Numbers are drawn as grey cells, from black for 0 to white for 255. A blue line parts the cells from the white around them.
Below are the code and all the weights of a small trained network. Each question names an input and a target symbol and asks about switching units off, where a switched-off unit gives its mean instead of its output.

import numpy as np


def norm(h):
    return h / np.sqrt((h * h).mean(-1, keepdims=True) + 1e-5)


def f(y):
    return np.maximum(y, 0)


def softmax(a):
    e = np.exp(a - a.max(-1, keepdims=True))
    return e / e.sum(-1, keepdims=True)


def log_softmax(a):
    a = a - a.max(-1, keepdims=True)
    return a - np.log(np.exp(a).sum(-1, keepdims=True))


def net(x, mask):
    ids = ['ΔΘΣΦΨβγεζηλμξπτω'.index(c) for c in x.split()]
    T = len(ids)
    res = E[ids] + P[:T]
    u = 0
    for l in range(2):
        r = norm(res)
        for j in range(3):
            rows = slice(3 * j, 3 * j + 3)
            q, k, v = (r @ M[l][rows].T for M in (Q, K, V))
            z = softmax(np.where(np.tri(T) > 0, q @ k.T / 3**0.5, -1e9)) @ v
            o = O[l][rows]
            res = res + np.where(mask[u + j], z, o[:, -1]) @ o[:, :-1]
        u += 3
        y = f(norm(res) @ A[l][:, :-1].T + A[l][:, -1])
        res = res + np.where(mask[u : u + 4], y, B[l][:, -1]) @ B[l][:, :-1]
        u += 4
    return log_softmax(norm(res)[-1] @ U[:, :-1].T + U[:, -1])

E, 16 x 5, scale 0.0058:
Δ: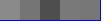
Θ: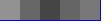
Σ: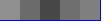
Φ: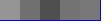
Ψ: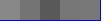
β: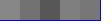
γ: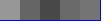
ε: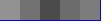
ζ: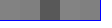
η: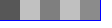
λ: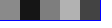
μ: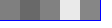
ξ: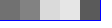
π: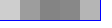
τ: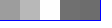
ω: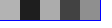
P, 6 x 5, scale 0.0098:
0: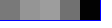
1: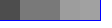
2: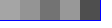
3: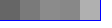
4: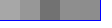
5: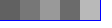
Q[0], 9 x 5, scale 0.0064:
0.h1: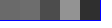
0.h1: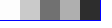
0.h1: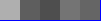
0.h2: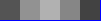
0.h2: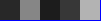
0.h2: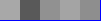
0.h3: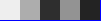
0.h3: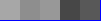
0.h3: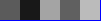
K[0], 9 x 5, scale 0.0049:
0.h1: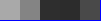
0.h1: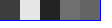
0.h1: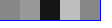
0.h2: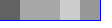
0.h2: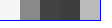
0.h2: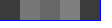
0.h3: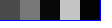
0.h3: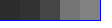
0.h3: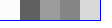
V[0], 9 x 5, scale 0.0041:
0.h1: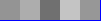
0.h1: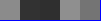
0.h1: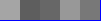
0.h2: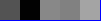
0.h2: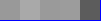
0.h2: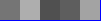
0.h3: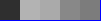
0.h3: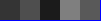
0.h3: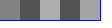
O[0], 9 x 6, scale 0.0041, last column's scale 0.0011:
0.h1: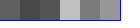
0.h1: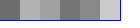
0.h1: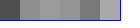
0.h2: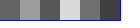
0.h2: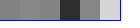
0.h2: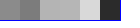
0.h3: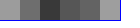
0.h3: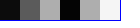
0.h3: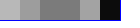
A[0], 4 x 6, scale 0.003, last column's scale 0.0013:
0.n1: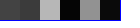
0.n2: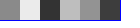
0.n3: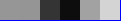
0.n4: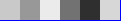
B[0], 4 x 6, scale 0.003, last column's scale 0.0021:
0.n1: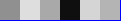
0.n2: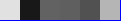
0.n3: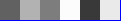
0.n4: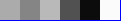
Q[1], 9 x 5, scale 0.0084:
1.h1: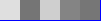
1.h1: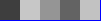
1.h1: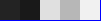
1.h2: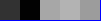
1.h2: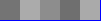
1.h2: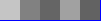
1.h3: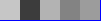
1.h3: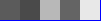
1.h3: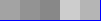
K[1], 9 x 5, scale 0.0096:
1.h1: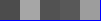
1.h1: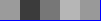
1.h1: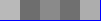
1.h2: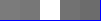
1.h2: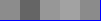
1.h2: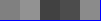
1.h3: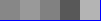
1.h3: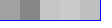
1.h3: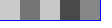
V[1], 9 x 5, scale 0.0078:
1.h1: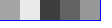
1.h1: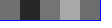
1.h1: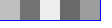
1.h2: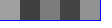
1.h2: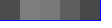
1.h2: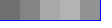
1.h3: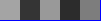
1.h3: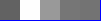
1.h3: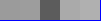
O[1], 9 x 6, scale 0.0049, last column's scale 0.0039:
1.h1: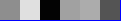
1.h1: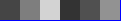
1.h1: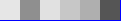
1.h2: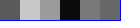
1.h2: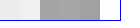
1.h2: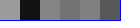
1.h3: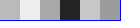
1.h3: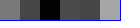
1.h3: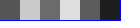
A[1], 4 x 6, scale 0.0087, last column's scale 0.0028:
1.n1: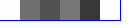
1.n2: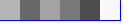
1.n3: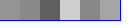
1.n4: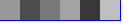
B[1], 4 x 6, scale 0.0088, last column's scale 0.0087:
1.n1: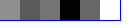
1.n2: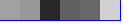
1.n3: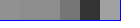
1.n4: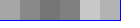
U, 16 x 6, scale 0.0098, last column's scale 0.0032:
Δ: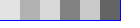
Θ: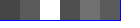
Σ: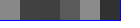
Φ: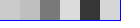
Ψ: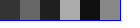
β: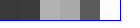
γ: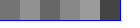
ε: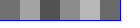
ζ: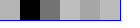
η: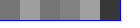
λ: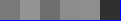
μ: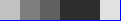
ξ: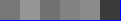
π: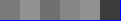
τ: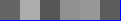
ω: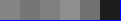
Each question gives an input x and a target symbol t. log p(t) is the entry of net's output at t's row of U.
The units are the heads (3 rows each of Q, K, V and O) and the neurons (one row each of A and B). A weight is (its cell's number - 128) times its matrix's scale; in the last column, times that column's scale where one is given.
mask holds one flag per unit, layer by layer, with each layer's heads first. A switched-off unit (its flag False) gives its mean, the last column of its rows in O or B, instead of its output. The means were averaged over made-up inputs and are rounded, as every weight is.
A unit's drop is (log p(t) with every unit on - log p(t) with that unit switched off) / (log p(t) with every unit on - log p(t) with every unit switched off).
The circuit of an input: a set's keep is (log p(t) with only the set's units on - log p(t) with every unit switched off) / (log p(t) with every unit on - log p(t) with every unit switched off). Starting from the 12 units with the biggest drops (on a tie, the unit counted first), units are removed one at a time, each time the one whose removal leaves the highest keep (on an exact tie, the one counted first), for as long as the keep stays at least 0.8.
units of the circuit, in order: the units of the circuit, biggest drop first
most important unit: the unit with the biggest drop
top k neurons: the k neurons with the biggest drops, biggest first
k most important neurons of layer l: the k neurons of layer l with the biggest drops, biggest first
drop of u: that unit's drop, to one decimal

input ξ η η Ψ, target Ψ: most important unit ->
1.h3
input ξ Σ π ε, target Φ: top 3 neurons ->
[1.n1 1.n3 1.n2]
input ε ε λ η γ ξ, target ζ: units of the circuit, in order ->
[1.h2 1.n1]
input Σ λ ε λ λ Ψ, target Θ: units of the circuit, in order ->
[1.h1 1.n1]
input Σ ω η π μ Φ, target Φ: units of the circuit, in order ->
[1.h3 1.n1 1.h1]
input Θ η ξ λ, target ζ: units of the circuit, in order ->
[1.n1 1.h3 1.n4]
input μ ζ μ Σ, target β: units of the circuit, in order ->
[1.n2 1.n1 1.h3 1.h1]
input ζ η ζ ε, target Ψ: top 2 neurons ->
[1.n1 1.n4]
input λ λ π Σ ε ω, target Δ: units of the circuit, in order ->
[1.n1 1.h3]
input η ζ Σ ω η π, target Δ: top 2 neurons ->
[1.n2 1.n1]
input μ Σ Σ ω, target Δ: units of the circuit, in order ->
[1.h3 1.n1]
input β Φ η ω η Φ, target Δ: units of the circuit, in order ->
[0.h3 1.h1 1.h3]
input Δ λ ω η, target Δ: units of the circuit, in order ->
[1.n1 1.h1]
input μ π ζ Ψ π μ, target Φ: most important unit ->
1.n3
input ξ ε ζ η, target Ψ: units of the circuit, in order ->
[1.h3 1.n1]
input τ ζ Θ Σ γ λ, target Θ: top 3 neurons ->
[0.n3 1.n4 1.n1]
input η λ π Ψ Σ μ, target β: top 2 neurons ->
[1.n2 0.n3]
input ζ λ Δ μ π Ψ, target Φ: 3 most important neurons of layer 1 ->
[1.n1 1.n3 1.n2]
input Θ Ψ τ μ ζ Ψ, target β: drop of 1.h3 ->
0.4
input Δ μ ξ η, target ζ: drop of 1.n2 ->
0.1
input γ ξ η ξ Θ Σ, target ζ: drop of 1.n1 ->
0.3
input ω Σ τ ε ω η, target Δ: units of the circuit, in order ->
[1.h1]
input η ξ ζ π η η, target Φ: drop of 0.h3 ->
0.1
